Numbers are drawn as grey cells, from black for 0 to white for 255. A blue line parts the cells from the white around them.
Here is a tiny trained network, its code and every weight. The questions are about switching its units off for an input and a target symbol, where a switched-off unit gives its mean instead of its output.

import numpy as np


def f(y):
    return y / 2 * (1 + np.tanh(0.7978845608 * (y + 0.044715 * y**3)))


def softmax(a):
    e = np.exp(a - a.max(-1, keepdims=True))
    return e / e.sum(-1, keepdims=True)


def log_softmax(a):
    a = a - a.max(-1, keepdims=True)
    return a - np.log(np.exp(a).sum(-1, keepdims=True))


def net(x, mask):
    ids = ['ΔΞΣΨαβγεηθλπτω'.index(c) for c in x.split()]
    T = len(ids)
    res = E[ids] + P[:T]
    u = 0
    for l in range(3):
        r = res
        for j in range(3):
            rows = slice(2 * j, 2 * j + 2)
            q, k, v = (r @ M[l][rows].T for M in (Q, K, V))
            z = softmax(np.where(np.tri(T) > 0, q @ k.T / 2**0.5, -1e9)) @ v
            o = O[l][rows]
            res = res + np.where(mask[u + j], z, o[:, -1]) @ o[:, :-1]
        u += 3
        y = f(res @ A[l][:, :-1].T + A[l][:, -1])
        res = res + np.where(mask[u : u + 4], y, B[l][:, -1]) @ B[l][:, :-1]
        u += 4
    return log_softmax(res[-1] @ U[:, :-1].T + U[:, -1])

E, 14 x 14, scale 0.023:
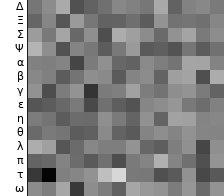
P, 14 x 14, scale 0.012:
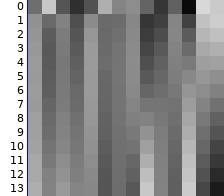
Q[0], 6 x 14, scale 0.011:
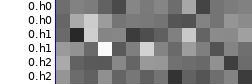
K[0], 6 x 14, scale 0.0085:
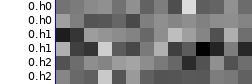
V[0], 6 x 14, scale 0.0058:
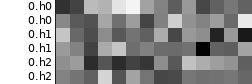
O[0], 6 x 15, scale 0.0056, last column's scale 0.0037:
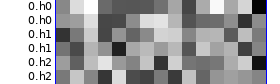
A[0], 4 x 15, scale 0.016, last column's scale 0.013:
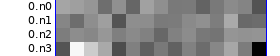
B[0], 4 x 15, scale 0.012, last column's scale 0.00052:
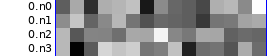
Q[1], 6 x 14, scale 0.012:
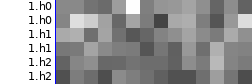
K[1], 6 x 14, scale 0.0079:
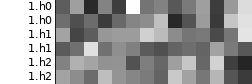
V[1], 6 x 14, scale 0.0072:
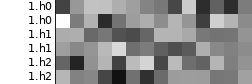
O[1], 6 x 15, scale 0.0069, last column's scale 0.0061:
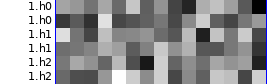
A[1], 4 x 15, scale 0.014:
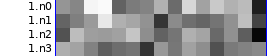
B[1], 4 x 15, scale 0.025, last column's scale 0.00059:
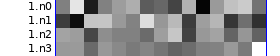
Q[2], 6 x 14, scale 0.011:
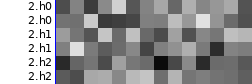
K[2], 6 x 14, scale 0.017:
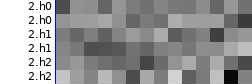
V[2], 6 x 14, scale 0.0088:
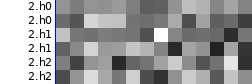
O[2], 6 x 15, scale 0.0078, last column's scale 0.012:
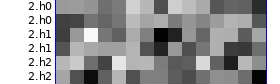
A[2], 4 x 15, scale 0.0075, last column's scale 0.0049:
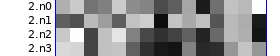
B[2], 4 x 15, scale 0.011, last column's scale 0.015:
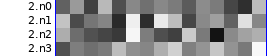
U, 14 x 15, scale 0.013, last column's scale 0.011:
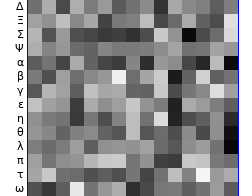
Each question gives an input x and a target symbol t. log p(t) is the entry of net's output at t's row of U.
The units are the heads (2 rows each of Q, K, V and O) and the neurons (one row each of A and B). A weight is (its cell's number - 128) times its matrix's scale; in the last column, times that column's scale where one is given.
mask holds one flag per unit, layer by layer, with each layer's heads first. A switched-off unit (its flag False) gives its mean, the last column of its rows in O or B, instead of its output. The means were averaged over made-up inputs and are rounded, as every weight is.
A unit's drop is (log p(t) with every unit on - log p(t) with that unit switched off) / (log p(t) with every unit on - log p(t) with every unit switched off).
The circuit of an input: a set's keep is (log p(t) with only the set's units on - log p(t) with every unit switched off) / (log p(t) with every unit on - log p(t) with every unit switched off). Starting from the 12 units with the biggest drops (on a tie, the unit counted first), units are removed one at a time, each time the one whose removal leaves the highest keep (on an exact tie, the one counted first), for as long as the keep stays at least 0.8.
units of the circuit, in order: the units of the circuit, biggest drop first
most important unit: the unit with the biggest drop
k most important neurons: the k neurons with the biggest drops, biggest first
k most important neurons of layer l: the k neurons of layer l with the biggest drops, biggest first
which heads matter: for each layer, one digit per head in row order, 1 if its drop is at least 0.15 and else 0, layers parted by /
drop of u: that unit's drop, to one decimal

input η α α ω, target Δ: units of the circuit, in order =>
[1.n3; 2.n0]
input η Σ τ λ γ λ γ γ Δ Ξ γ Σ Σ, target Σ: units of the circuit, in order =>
[2.n3]
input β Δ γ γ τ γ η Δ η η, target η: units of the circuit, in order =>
[1.h0; 2.h1; 0.h2]
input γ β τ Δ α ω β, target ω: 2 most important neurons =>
[2.n3; 1.n1]
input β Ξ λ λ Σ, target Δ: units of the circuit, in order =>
[0.n0; 2.n0]
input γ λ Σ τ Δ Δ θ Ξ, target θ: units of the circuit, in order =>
[0.h2; 1.h0; 2.h0]
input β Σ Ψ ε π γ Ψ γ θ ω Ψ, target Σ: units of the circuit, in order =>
[0.h1; 2.n3]
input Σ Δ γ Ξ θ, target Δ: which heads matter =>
110 / 010 / 101
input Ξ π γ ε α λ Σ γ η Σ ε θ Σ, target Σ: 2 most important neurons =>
[0.n0; 2.n3]
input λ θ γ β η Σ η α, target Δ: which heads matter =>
111 / 001 / 001
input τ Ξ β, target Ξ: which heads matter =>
101 / 101 / 010
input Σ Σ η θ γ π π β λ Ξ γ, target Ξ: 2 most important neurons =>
[0.n1; 0.n0]
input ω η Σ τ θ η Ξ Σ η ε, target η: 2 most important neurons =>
[2.n3; 2.n0]
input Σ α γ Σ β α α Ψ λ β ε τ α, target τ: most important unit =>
1.h2
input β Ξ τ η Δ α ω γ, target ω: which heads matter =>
001 / 111 / 110
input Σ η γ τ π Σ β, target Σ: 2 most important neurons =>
[2.n3; 0.n0]
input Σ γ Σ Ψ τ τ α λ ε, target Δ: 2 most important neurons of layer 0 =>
[0.n3; 0.n2]
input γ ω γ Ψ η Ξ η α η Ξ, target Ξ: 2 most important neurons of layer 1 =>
[1.n0; 1.n3]
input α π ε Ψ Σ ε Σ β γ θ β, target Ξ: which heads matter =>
110 / 010 / 000
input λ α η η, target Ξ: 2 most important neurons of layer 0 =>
[0.n0; 0.n2]
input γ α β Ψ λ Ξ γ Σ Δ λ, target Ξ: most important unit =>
0.h1
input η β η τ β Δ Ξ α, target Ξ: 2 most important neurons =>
[2.n2; 2.n0]
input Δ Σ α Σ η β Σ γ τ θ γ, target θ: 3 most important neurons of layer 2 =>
[2.n3; 2.n2; 2.n0]
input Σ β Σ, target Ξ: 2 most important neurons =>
[2.n2; 0.n0]
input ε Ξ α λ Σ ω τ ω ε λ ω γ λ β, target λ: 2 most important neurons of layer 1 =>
[1.n1; 1.n3]
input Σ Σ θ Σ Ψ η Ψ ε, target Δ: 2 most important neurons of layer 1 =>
[1.n3; 1.n1]
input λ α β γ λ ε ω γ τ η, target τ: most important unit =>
1.h2
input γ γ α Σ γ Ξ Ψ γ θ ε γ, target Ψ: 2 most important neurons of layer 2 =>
[2.n1; 2.n3]
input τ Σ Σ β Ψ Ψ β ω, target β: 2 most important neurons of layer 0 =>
[0.n3; 0.n0]
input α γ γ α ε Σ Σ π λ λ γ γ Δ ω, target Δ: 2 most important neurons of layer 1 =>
[1.n3; 1.n0]
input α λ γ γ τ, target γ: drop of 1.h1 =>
0.3
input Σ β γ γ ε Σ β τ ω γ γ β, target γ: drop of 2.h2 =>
0.2
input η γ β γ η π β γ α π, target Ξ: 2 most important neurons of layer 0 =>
[0.n1; 0.n0]
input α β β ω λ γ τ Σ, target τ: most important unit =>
0.h2
